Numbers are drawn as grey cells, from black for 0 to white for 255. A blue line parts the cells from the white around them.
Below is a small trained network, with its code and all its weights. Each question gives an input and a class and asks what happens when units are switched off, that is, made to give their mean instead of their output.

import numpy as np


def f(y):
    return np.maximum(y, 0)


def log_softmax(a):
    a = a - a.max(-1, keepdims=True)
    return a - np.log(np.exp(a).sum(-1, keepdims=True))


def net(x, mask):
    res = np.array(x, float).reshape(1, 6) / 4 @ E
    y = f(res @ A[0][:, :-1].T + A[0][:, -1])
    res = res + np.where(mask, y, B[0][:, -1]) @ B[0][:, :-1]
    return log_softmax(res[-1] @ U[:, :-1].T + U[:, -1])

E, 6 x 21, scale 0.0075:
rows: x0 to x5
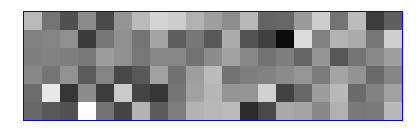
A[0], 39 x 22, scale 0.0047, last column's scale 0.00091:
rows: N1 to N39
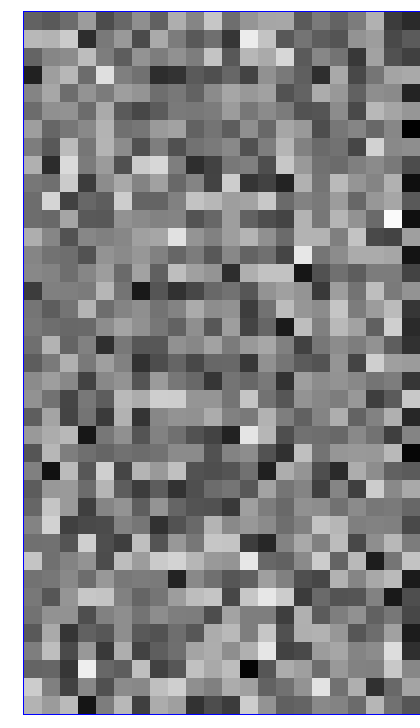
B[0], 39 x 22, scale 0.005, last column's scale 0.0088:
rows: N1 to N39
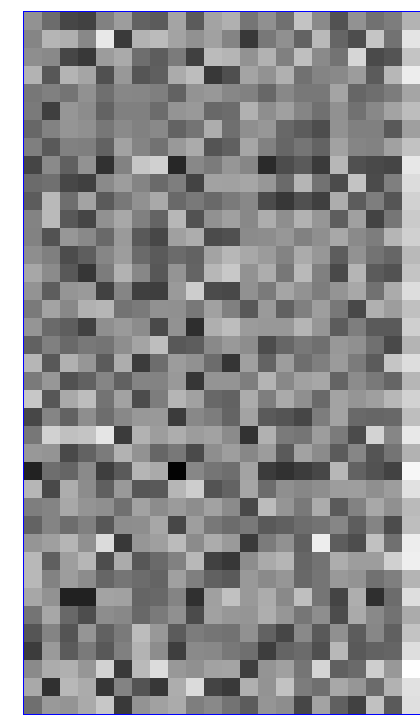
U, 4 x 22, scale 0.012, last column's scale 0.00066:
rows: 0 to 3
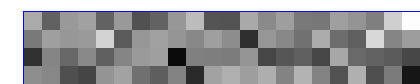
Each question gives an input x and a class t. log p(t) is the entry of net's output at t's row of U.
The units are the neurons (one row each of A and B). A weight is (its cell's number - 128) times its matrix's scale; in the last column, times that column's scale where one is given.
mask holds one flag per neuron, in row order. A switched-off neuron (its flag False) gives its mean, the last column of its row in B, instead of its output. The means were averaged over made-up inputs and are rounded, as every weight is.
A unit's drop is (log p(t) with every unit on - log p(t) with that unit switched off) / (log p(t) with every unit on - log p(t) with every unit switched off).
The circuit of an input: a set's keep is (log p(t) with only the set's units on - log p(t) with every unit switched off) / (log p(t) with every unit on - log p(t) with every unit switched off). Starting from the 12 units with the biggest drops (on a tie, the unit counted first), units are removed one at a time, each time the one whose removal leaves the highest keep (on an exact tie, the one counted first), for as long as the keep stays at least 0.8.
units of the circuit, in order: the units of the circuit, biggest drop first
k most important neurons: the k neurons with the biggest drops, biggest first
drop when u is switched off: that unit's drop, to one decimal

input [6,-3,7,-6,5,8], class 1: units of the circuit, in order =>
(N37)
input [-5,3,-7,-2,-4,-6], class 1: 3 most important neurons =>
(N24, N2, N39)
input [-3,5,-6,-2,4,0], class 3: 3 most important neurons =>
(N26, N9, N18)
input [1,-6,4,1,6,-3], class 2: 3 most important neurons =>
(N36, N11, N23)
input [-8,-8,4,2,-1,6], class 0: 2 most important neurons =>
(N4, N16)
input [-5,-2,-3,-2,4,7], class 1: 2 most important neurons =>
(N37, N30)
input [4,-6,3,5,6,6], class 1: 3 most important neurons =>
(N37, N30, N26)
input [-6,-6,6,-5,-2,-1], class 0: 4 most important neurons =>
(N4, N20, N27, N16)
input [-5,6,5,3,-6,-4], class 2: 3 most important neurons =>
(N26, N9, N33)
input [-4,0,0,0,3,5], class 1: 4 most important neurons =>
(N37, N30, N38, N31)
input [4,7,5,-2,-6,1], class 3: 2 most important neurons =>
(N10, N12)
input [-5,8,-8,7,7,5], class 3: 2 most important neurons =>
(N18, N12)
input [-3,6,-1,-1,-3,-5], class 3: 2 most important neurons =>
(N10, N37)
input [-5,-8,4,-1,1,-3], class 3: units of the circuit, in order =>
(N33)
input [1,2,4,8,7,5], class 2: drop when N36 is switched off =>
0.1
